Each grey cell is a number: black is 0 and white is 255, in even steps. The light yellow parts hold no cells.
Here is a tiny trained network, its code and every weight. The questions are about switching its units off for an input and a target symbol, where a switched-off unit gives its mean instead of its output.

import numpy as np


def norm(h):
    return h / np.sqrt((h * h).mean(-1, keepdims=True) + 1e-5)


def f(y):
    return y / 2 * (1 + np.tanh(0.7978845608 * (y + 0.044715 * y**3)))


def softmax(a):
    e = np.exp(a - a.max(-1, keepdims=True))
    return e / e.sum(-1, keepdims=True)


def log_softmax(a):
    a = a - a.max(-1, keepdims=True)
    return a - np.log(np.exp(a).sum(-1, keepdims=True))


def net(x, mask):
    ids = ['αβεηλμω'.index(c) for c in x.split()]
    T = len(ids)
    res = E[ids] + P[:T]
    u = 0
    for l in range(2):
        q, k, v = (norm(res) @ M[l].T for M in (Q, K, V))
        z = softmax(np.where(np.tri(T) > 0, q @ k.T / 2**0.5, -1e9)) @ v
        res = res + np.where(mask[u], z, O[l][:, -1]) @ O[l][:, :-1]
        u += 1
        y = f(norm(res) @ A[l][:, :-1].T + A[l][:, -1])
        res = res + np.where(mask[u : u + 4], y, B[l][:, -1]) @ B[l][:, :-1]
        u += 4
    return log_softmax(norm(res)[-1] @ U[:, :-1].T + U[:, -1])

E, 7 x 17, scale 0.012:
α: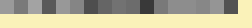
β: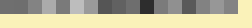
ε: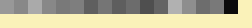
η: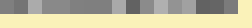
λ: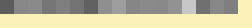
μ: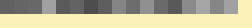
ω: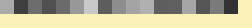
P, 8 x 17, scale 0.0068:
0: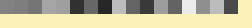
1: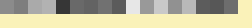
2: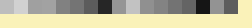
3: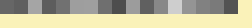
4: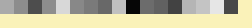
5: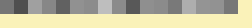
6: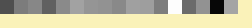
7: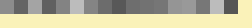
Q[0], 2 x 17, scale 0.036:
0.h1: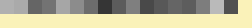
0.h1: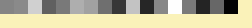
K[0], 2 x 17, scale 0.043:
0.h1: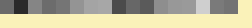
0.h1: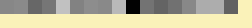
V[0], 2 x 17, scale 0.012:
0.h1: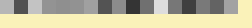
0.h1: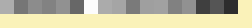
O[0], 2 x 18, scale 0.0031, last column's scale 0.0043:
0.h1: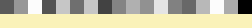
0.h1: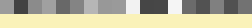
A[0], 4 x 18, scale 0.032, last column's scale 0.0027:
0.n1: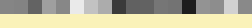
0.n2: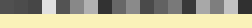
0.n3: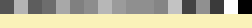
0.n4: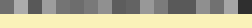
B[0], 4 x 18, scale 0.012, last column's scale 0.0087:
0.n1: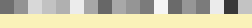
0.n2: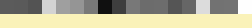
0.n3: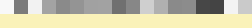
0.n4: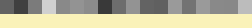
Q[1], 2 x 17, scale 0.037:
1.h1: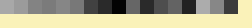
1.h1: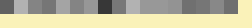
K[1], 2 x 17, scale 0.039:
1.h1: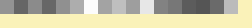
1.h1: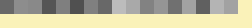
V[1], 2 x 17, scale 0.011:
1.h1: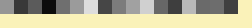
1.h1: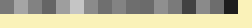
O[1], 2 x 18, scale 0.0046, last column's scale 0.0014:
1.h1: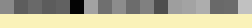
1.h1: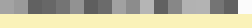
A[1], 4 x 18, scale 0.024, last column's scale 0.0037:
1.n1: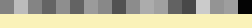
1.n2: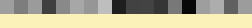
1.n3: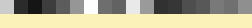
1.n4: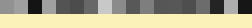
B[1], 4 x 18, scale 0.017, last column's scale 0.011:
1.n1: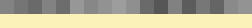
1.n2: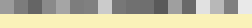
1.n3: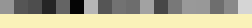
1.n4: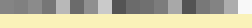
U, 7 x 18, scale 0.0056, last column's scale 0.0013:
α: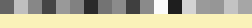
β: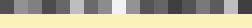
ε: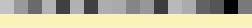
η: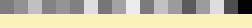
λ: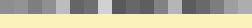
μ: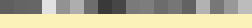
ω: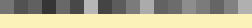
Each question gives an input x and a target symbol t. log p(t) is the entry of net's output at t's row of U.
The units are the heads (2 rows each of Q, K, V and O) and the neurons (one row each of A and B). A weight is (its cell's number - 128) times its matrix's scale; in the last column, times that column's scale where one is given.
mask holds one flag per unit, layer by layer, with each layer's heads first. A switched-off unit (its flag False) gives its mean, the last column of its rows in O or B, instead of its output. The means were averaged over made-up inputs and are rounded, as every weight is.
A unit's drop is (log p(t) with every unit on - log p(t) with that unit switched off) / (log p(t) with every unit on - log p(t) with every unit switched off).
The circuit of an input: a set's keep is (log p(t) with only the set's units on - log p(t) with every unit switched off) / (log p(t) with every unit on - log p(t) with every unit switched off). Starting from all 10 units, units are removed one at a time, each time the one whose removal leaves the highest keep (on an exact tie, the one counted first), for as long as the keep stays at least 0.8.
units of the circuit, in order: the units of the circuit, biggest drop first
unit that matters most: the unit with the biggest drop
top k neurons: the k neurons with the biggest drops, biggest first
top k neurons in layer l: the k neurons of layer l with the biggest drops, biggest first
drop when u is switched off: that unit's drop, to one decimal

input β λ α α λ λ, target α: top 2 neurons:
0.n2, 1.n3
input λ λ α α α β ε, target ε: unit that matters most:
0.n3
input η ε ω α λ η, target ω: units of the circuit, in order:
0.n1, 0.h1, 1.n3
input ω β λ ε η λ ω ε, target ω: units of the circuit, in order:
1.h1, 0.n1, 1.n3
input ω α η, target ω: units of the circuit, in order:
0.h1, 0.n1, 1.n3
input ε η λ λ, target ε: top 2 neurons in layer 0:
0.n2, 0.n3
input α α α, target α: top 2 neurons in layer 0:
0.n2, 0.n4
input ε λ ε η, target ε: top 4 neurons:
1.n4, 1.n3, 0.n2, 0.n3
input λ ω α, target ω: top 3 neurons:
1.n3, 0.n3, 1.n2
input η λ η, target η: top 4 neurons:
1.n3, 1.n4, 0.n2, 0.n3
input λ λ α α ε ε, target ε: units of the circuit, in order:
0.n2, 1.n4
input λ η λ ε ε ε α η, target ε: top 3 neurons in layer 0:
0.n2, 0.n1, 0.n3
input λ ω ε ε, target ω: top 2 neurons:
1.n3, 0.n3
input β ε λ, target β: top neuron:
1.n1
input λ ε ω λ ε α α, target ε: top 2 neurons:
1.n4, 0.n2
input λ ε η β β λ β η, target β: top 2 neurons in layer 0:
0.n1, 0.n4
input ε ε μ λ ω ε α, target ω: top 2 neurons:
0.n1, 1.n3
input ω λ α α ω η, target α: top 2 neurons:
0.n2, 1.n3
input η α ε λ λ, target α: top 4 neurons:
0.n2, 1.n3, 1.n4, 1.n2
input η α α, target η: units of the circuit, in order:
0.h1
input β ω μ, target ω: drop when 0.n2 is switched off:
-0.2
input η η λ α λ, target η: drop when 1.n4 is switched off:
0.2
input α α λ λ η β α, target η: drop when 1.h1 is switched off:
0.0
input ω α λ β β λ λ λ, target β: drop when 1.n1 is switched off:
0.9
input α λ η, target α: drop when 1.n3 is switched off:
0.2
